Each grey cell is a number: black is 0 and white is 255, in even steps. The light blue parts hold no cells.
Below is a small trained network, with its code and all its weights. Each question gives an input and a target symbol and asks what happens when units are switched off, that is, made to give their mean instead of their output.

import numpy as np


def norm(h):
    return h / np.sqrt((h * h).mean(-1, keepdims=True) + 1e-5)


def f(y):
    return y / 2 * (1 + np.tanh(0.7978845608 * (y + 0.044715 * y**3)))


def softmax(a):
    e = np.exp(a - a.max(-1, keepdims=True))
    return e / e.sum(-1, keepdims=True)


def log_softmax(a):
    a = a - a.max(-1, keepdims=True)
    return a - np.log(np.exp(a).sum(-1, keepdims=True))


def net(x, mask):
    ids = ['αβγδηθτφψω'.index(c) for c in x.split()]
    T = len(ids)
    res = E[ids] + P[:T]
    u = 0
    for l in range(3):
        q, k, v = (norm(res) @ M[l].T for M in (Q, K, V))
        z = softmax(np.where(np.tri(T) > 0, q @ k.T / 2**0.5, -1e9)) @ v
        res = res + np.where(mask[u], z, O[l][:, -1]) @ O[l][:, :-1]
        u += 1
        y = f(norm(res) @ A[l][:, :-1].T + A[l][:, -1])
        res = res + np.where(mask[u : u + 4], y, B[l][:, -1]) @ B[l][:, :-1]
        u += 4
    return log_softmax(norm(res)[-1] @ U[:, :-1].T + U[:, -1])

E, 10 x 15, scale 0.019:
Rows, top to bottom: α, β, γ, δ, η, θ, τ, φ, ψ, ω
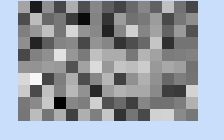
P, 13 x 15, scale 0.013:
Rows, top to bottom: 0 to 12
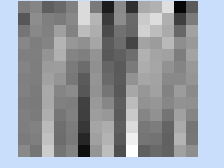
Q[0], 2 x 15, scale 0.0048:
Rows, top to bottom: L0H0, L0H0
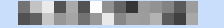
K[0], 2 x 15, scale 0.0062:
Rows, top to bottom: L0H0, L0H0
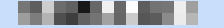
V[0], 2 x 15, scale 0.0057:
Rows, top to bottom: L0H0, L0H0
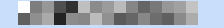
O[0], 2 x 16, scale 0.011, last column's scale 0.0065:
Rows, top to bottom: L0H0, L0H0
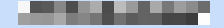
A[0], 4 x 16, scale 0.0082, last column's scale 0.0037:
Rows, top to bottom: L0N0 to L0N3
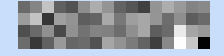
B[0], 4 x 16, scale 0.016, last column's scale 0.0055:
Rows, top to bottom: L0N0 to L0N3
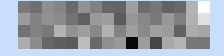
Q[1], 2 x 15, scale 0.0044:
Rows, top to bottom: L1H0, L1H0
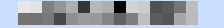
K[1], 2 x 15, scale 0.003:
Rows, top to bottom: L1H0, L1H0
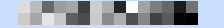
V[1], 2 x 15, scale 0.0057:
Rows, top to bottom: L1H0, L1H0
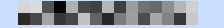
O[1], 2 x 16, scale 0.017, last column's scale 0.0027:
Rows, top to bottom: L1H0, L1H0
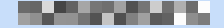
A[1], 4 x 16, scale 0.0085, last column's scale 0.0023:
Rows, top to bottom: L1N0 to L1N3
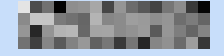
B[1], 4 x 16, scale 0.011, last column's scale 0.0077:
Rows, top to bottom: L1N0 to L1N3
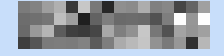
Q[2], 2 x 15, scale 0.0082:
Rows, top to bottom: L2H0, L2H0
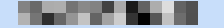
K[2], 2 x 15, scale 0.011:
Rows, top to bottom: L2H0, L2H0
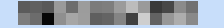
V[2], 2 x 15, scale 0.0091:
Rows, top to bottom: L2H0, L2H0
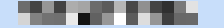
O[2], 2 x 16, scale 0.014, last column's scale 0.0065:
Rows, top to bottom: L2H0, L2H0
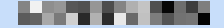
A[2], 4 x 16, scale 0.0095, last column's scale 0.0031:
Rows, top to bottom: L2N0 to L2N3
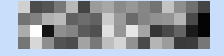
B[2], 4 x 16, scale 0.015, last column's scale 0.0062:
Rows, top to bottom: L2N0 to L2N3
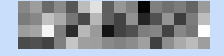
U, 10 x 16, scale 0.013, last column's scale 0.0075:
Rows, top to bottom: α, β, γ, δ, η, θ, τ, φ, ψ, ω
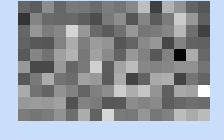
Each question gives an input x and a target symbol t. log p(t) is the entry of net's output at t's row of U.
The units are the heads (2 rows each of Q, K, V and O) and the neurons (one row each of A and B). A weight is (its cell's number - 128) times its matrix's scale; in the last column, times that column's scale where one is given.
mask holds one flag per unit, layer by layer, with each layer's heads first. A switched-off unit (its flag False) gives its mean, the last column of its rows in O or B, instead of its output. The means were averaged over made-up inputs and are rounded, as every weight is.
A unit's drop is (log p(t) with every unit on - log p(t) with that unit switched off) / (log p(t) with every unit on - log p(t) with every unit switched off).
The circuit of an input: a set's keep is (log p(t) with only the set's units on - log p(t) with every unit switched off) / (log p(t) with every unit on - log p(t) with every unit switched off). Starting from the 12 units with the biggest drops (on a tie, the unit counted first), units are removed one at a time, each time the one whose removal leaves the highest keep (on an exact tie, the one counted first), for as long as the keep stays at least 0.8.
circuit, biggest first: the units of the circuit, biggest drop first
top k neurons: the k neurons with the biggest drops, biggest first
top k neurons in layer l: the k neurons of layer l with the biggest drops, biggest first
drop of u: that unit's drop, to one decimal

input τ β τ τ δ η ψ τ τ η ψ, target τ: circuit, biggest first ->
L1H0
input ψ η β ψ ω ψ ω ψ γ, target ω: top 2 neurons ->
L0N1; L1N1
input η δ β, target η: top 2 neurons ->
L0N0; L1N1
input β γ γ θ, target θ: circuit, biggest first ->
L2H0; L2N0; L1H0
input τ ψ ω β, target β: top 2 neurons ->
L0N1; L2N2
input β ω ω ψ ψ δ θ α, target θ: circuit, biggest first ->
L1H0; L2N0
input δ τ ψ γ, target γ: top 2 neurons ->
L0N1; L2N2
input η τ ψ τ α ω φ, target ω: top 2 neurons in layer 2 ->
L2N3; L2N2
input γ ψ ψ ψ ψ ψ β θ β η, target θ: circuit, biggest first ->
L2H0; L1H0; L2N0
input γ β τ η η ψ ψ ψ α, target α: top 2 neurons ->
L1N2; L0N1
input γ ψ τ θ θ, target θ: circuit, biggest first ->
L0H0; L2N2
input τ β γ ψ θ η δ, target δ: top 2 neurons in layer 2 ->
L2N2; L2N1
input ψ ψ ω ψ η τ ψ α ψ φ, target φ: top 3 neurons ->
L0N1; L2N2; L1N1
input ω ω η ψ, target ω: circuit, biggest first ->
L2H0
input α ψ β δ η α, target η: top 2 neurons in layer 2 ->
L2N0; L2N2
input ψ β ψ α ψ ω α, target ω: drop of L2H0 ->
1.0
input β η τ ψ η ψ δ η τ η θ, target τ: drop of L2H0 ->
0.3
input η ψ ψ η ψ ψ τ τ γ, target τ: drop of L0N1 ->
-0.1
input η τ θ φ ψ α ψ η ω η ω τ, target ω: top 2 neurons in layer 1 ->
L1N2; L1N1
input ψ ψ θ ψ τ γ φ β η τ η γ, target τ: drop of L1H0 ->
1.1
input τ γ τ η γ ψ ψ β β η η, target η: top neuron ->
L0N1
